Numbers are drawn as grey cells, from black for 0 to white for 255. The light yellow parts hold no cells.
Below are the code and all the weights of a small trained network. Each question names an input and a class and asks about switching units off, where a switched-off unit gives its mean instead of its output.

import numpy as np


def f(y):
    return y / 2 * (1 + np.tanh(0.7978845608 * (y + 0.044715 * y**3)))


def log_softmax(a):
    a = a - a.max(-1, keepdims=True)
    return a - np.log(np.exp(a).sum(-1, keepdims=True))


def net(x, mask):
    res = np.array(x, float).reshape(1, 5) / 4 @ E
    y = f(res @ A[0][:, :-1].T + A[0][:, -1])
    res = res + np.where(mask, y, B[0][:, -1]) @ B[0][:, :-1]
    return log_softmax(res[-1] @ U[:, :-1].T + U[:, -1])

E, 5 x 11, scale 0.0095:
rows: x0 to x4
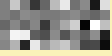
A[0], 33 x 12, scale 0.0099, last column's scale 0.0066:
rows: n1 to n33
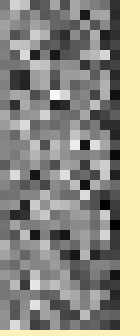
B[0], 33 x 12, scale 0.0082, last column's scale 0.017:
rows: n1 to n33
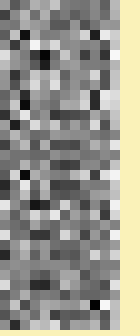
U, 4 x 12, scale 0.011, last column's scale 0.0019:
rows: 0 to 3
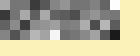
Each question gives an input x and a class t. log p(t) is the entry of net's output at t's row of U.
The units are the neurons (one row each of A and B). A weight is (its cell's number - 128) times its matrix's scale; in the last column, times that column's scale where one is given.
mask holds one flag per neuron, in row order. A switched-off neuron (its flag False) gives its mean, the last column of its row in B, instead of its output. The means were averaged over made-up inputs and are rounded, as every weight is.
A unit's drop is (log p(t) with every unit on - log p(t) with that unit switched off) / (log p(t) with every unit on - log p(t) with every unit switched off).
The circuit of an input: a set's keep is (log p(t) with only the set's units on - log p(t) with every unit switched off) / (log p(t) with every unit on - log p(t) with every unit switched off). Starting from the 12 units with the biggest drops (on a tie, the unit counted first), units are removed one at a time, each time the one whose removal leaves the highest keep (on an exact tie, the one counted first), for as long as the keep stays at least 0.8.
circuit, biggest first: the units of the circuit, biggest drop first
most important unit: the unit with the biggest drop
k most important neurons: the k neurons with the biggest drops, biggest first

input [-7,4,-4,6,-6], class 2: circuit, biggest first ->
[n11]
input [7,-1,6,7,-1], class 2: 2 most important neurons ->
[n18, n10]
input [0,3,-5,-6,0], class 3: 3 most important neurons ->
[n22, n8, n9]
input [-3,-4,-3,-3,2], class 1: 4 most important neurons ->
[n18, n10, n12, n5]
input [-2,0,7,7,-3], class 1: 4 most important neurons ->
[n15, n19, n2, n22]
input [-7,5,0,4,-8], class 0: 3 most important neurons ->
[n6, n24, n18]
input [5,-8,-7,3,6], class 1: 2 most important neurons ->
[n26, n12]
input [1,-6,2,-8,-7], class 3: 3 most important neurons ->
[n22, n9, n8]
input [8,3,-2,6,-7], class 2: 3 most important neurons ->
[n18, n10, n21]
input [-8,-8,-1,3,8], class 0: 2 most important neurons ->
[n21, n29]
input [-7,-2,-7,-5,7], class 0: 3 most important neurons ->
[n21, n29, n7]
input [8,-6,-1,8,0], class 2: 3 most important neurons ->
[n18, n10, n22]
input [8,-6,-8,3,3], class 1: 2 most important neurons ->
[n26, n12]
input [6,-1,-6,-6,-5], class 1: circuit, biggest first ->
[n32]
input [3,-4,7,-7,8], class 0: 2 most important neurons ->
[n21, n29]
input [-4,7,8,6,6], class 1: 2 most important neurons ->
[n15, n19]
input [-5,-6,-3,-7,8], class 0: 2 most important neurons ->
[n21, n29]
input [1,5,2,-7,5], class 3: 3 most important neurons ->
[n22, n8, n9]
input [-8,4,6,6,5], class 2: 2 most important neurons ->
[n4, n31]
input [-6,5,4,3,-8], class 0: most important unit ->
n6
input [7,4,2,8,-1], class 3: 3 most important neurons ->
[n33, n13, n1]
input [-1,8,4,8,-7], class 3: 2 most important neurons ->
[n5, n13]
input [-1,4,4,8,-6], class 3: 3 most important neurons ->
[n5, n13, n33]
